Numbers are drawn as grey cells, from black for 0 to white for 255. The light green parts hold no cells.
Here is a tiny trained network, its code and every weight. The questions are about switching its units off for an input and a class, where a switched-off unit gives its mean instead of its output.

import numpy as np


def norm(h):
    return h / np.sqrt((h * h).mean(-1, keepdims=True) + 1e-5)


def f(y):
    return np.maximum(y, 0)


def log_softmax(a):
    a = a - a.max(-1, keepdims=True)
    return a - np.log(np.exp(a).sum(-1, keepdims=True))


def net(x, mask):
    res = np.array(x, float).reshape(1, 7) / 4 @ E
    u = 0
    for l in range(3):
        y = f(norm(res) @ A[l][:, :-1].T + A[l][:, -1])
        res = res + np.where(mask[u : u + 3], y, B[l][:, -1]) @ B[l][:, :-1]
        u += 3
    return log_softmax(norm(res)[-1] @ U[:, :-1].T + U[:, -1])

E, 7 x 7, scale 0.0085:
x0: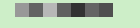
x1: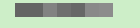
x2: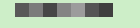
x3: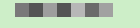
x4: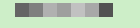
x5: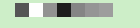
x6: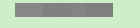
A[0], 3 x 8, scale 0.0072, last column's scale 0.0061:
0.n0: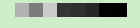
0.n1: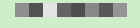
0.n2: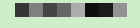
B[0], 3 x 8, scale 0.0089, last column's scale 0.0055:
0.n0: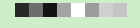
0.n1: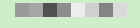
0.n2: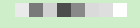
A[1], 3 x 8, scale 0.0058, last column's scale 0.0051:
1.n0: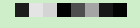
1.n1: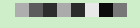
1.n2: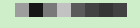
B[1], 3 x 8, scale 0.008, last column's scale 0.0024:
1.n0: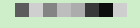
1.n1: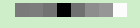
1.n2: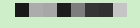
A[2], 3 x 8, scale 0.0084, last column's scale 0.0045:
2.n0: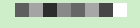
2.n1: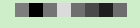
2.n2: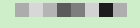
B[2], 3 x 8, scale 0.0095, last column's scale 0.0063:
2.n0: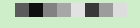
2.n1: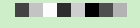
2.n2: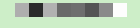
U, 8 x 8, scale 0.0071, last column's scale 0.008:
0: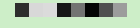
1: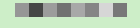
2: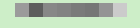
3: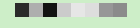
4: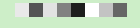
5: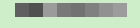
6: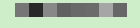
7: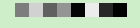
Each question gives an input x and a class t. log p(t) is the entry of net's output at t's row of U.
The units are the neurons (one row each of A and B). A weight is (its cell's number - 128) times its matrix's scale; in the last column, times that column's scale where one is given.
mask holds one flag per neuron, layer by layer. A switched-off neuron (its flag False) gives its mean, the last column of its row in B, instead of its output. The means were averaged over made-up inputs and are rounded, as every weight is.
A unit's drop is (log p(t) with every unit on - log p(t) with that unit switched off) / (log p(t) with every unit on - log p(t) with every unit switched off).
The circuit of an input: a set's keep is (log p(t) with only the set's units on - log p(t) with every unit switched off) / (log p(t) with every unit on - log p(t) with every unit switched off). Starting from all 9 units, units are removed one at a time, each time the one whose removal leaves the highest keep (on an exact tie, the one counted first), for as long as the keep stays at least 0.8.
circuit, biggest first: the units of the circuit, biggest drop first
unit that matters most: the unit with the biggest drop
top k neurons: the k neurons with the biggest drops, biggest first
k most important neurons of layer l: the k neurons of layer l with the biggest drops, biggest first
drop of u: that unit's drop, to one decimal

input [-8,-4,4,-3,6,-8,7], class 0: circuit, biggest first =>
2.n1, 0.n1
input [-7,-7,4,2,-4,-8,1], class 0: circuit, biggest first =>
2.n1, 0.n1, 0.n0
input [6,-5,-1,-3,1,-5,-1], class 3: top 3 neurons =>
0.n0, 0.n1, 2.n2
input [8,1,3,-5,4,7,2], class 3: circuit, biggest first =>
0.n0
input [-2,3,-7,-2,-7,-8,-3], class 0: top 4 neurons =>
0.n2, 2.n1, 1.n2, 0.n0
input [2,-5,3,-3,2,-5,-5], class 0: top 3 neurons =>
1.n2, 0.n1, 2.n0
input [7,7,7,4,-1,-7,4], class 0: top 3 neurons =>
2.n1, 1.n2, 2.n0
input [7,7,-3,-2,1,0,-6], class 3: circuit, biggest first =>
0.n0, 0.n1
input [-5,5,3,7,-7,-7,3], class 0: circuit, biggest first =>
2.n1, 0.n1, 0.n0, 1.n2
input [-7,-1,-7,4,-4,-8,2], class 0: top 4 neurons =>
0.n2, 2.n1, 0.n1, 0.n0
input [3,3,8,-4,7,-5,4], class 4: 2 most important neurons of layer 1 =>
1.n1, 1.n0
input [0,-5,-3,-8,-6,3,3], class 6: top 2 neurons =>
0.n2, 2.n0
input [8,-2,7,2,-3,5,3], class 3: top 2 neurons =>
0.n0, 2.n2
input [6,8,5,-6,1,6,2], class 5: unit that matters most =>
2.n2
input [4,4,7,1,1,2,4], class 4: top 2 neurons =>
0.n2, 2.n0
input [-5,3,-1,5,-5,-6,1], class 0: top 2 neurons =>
0.n2, 2.n1
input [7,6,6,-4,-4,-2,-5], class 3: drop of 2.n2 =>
0.2
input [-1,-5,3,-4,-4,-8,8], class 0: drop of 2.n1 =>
0.2
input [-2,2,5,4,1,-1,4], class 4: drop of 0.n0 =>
0.1
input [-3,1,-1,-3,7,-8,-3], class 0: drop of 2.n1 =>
0.4
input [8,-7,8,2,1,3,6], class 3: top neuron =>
0.n0
